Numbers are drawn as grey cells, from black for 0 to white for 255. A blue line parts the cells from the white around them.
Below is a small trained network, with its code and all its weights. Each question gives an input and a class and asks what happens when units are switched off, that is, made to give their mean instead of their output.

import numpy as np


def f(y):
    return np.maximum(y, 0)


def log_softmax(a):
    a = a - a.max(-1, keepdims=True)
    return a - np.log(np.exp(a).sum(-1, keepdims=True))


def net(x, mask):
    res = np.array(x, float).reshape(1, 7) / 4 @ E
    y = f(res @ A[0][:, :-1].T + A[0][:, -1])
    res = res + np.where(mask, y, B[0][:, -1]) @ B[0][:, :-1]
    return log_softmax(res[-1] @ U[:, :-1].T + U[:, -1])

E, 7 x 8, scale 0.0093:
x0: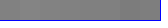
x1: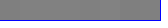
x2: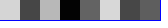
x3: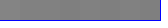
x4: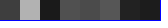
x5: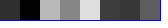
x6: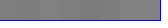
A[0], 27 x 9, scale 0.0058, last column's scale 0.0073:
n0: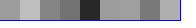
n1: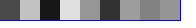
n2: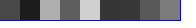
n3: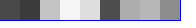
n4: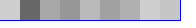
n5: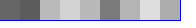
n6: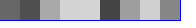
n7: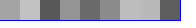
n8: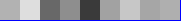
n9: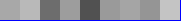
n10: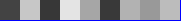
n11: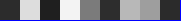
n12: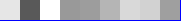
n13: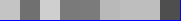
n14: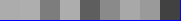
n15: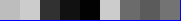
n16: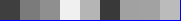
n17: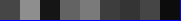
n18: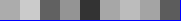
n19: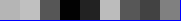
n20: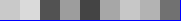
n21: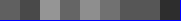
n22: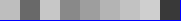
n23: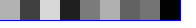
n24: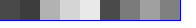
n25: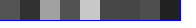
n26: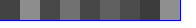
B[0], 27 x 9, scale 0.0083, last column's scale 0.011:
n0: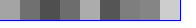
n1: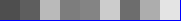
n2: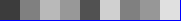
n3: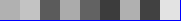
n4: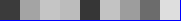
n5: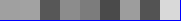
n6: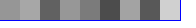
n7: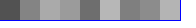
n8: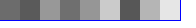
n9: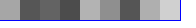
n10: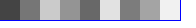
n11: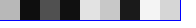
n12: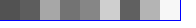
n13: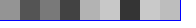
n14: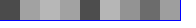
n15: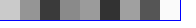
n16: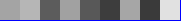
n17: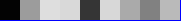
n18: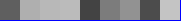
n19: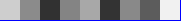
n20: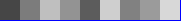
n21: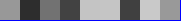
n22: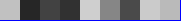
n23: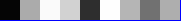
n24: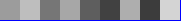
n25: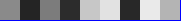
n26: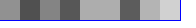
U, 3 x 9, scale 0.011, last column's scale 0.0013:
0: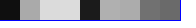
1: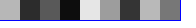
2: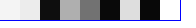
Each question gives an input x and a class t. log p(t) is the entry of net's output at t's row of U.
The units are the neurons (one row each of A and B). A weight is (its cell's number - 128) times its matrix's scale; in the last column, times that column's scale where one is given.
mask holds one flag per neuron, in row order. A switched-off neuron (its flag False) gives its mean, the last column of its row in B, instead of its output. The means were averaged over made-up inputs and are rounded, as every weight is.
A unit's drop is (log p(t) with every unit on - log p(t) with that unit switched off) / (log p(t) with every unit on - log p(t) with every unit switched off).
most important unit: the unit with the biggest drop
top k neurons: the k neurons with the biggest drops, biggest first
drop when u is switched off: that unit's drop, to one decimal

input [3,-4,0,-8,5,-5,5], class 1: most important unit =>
n3
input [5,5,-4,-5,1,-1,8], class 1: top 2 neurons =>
n11, n4
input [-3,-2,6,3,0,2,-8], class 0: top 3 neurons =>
n23, n11, n22
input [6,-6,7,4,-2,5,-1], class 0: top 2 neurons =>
n23, n11
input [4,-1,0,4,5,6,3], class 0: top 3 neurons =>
n17, n11, n2
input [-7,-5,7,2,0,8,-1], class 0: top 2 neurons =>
n23, n2
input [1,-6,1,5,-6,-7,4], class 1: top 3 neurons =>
n22, n13, n9
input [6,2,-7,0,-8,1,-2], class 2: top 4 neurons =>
n3, n5, n16, n6
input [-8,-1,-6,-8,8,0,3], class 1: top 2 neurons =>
n11, n26
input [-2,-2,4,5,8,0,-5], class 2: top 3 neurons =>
n11, n15, n19
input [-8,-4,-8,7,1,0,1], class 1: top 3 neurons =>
n11, n4, n23
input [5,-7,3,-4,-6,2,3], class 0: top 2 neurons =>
n4, n11
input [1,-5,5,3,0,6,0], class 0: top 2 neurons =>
n23, n11
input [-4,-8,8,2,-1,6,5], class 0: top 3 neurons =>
n23, n11, n2
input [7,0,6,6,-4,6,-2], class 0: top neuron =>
n23
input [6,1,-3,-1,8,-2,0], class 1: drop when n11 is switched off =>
0.2
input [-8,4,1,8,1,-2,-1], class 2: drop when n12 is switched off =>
0.3
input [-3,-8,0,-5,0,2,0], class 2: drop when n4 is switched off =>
0.1
